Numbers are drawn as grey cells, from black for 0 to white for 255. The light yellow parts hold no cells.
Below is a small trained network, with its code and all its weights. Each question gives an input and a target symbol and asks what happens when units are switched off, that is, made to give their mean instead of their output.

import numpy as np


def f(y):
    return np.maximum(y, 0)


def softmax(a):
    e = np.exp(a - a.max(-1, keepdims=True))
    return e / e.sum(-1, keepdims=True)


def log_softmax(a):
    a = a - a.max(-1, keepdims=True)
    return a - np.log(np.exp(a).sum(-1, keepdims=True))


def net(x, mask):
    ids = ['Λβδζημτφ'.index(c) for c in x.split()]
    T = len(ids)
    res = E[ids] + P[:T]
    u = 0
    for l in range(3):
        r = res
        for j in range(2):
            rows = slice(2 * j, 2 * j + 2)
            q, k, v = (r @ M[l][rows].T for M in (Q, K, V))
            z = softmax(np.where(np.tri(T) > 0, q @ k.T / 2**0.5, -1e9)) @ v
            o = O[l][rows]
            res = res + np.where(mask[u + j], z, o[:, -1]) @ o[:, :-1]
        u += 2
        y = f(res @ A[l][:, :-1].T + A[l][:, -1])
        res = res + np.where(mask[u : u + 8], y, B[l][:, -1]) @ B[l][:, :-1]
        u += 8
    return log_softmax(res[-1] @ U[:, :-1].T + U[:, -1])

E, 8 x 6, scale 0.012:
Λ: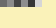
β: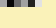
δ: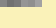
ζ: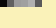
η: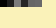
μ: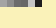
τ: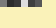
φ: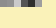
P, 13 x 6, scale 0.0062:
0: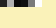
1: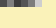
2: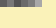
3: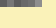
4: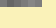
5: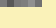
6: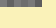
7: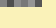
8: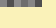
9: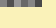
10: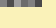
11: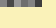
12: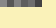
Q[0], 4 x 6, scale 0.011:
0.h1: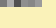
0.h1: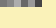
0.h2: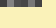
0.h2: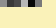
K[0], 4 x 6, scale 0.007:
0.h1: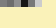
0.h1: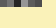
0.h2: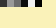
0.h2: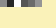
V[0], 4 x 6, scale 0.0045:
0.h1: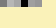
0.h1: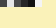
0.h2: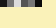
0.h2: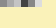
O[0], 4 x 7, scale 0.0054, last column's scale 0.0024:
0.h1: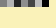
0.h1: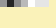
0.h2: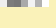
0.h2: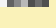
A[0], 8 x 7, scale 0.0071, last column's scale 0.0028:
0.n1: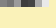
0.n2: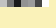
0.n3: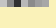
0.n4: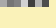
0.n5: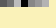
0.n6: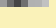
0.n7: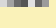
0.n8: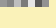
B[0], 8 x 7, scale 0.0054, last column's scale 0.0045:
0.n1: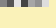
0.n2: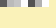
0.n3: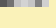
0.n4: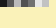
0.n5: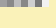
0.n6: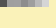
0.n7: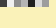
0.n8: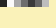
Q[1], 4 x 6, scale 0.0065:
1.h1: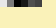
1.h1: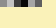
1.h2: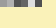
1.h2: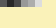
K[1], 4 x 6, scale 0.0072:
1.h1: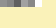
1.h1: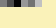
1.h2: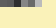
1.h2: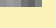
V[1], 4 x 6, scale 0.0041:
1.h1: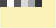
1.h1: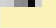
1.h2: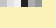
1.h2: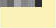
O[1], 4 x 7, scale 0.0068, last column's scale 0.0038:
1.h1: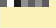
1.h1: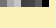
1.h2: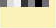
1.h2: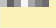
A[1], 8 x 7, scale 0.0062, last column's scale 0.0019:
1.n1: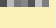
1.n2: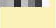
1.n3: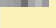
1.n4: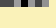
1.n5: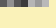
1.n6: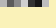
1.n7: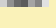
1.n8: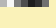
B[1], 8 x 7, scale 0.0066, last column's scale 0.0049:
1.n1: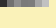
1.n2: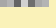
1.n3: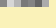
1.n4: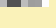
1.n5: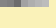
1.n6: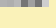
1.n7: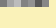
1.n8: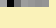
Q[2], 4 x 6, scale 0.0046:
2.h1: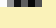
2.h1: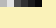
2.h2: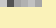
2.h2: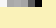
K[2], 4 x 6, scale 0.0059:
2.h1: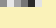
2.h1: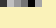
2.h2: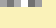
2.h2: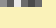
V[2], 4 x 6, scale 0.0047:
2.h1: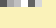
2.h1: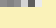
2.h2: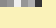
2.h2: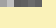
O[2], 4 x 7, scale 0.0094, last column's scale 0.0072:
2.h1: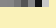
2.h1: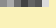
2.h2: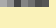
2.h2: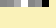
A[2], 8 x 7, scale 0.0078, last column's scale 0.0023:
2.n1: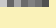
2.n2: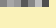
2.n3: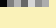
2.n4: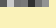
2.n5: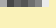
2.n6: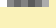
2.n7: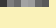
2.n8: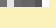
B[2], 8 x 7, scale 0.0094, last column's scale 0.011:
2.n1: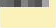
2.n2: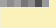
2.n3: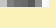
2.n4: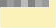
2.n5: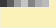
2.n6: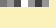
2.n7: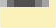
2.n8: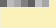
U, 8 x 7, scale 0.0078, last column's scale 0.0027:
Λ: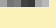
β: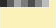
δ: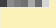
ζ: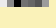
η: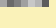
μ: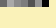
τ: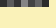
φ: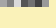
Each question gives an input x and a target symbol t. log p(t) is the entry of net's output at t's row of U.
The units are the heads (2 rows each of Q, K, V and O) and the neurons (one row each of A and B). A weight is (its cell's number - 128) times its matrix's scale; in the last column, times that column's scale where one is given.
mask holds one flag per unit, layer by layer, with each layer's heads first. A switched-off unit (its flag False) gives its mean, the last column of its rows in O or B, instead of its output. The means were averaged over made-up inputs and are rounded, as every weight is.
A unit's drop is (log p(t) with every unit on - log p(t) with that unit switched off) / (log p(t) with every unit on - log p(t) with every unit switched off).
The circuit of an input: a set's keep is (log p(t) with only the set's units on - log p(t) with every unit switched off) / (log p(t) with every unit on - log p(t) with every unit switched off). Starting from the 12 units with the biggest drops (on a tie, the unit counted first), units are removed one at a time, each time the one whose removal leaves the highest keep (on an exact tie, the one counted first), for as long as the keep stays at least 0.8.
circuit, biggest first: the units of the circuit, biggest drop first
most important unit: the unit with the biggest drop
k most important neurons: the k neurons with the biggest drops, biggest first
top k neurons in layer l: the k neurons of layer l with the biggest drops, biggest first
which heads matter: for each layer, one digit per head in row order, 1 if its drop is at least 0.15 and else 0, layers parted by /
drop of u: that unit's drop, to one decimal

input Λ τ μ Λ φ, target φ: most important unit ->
0.n1
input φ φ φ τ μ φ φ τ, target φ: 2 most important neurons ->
[0.n7 0.n1]
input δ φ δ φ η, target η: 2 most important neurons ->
[1.n4 0.n2]
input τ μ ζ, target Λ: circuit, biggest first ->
[2.n3 2.n7]
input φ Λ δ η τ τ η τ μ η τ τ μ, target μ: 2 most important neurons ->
[0.n7 2.n8]
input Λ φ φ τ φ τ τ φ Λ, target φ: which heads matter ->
10 / 01 / 00
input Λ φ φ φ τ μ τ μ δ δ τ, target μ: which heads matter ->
10 / 10 / 00
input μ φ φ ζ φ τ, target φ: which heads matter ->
00 / 11 / 00
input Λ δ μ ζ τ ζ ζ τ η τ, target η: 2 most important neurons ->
[0.n2 1.n4]
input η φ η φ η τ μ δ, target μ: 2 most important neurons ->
[0.n8 2.n8]
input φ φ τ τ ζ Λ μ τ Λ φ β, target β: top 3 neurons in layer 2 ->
[2.n5 2.n3 2.n7]
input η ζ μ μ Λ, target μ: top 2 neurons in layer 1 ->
[1.n4 1.n3]
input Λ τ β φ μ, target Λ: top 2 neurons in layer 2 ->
[2.n3 2.n5]
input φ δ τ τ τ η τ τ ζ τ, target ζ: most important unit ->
1.h1
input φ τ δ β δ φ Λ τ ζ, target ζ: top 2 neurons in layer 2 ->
[2.n7 2.n5]
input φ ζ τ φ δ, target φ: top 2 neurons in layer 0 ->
[0.n6 0.n3]
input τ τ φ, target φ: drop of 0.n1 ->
0.2
